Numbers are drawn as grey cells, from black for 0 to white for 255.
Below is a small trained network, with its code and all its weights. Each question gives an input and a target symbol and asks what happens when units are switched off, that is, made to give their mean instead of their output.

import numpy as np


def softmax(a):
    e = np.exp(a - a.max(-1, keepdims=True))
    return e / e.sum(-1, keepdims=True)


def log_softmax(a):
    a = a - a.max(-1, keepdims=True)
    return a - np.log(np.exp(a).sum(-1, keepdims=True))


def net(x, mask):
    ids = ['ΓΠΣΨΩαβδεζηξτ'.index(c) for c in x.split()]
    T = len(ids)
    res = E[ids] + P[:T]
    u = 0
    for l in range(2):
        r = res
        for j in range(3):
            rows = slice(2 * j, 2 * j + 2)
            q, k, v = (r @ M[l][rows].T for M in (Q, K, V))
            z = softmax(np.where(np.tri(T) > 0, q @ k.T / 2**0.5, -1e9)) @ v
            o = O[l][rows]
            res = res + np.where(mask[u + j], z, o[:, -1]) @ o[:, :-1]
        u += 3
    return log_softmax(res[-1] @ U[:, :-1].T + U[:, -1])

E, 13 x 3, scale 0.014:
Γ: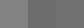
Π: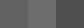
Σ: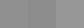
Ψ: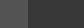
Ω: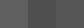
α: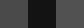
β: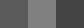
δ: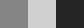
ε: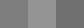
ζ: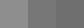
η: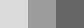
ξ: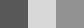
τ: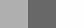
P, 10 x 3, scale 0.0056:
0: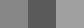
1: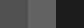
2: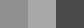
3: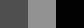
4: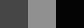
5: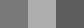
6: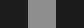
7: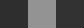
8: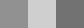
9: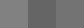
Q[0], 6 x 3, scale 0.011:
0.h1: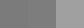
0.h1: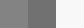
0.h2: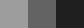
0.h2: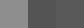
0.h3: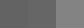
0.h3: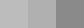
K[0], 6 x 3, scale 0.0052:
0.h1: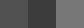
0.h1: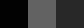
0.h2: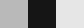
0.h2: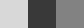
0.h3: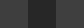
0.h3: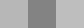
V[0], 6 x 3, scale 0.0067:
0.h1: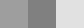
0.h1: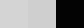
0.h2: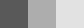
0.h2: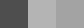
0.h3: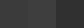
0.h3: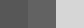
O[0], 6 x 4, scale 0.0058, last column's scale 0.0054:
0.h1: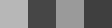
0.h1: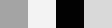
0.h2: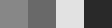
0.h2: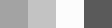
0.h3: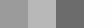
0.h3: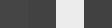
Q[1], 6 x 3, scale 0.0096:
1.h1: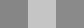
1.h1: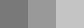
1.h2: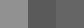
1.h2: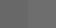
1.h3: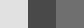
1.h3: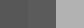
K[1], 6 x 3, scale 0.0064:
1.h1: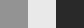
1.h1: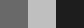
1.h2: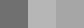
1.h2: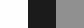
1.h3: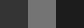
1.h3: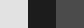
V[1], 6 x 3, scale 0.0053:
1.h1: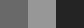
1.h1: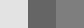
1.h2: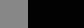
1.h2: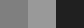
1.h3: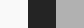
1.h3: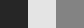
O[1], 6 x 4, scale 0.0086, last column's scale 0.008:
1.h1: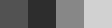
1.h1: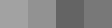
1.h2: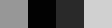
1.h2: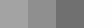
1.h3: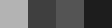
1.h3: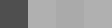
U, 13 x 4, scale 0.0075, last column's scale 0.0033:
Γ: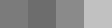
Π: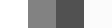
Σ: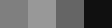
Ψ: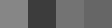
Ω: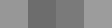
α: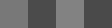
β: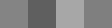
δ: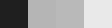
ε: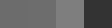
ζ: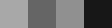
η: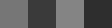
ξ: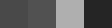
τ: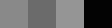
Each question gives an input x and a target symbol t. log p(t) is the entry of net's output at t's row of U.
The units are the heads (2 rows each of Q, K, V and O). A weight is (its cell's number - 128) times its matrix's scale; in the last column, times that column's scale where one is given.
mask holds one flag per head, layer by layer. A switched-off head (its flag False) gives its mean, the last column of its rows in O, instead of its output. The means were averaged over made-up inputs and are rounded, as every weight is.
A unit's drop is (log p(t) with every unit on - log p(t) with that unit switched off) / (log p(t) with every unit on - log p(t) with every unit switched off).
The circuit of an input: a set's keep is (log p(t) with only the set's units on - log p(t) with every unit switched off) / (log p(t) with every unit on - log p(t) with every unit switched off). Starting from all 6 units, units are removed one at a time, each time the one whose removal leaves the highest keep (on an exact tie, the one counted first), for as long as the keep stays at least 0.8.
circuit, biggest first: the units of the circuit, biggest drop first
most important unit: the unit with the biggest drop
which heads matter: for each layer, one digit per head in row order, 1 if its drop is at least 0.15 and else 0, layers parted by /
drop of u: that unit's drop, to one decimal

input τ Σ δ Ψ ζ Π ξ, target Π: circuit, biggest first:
[1.h3, 0.h1]
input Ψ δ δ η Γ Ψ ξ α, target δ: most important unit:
1.h3
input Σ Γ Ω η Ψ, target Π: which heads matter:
101 / 101
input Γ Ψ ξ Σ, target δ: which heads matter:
000 / 010
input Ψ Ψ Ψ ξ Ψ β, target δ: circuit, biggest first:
[1.h3, 1.h2, 0.h1]
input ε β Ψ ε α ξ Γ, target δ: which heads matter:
000 / 011
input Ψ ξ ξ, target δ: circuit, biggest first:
[1.h3, 1.h2]
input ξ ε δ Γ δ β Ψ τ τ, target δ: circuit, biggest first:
[1.h2, 0.h2, 1.h3]
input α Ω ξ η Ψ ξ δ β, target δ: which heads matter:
000 / 011
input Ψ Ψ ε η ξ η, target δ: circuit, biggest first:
[1.h3, 1.h2]
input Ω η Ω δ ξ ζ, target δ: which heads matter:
100 / 011
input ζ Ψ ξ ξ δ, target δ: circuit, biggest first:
[1.h2, 1.h3]
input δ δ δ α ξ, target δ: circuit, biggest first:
[1.h3, 0.h1]
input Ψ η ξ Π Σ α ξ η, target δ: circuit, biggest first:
[1.h2, 1.h3]
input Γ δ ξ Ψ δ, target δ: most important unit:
1.h3
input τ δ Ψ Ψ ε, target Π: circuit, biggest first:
[1.h1, 1.h3, 0.h1]
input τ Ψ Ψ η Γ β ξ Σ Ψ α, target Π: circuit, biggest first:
[1.h1, 0.h1, 1.h3]
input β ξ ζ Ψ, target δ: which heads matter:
010 / 011
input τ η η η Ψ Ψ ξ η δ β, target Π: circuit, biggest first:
[1.h1, 0.h1, 0.h3]
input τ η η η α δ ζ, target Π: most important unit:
1.h1
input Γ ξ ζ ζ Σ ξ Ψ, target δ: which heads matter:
010 / 010
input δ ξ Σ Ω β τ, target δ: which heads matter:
010 / 011
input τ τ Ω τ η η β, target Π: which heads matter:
100 / 101
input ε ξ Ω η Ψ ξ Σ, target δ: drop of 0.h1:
0.0
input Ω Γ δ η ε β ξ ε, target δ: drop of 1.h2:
0.3
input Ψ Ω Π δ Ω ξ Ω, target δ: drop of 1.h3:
0.6
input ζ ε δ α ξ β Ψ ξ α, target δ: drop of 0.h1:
0.1
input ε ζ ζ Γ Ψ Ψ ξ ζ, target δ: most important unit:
1.h2
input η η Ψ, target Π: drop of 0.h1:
0.3
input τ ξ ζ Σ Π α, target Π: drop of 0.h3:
0.1
